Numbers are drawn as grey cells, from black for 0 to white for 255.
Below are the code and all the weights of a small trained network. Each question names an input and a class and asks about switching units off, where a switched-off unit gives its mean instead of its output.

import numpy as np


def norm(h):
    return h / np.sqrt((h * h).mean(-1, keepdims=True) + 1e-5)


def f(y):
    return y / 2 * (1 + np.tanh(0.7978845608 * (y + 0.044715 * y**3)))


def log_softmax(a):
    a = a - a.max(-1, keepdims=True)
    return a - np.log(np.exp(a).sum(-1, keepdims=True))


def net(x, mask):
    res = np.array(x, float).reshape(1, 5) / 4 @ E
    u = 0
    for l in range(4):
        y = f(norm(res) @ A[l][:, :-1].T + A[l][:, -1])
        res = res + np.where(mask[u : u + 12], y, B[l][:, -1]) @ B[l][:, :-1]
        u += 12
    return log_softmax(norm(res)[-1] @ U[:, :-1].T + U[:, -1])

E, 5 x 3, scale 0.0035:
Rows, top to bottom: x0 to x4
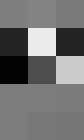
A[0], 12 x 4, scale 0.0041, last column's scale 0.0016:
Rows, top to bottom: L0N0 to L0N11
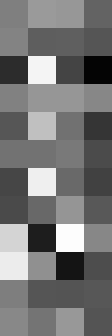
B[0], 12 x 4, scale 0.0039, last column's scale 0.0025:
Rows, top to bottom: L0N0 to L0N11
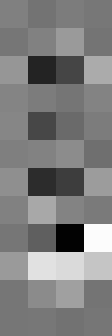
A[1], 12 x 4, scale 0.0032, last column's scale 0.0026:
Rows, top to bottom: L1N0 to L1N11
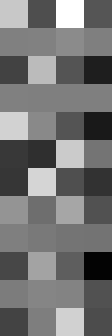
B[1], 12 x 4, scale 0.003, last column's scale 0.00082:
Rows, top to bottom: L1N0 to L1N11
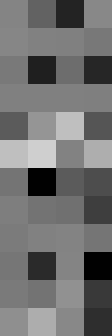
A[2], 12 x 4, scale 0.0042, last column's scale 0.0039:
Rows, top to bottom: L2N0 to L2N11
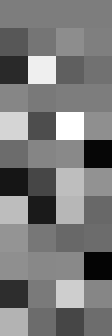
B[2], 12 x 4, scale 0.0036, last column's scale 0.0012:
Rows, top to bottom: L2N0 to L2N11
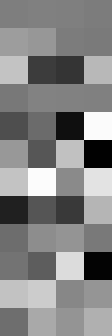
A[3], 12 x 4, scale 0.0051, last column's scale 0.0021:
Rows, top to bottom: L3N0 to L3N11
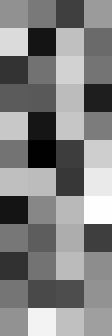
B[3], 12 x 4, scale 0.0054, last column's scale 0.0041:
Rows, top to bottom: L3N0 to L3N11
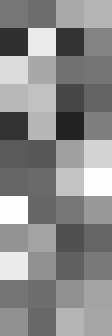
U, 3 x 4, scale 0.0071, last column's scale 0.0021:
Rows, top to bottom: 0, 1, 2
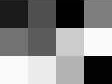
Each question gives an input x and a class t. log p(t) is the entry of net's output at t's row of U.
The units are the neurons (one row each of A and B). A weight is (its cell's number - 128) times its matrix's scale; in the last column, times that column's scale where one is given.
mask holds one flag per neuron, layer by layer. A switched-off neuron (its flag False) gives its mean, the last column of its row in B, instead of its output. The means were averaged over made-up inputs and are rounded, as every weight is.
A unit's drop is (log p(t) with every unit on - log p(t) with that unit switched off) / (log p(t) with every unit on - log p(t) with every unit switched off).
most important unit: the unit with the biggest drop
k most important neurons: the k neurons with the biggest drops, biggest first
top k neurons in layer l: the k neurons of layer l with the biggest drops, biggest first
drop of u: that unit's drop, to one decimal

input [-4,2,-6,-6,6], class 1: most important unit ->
L3N6
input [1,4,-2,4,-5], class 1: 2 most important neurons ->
(L0N8 L2N4)
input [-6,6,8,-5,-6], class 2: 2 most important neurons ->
(L0N8 L3N7)
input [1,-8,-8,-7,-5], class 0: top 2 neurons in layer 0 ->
(L0N8 L0N7)
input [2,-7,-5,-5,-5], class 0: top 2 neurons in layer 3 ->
(L3N1 L3N4)
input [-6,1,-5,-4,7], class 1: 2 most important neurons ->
(L3N6 L2N6)
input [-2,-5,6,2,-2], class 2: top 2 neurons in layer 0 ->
(L0N2 L0N6)
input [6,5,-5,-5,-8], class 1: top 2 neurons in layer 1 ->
(L1N5 L1N6)
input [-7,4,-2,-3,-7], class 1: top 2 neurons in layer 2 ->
(L2N4 L2N7)
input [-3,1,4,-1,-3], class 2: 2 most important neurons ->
(L0N8 L3N5)
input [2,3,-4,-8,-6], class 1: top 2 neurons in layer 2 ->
(L2N6 L2N10)
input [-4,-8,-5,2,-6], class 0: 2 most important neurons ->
(L3N1 L3N4)
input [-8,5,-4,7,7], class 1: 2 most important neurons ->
(L0N8 L3N6)
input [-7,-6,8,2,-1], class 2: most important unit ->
L2N6
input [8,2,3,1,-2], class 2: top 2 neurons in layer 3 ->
(L3N5 L3N4)
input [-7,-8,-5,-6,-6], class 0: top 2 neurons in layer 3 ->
(L3N1 L3N4)
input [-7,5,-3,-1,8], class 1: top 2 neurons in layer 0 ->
(L0N8 L0N9)
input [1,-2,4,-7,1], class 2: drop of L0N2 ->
0.2
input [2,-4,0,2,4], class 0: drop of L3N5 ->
-0.1
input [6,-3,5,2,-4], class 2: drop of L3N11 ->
-0.1
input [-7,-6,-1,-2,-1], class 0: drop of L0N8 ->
0.0
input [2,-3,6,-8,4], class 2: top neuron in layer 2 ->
(L2N2)
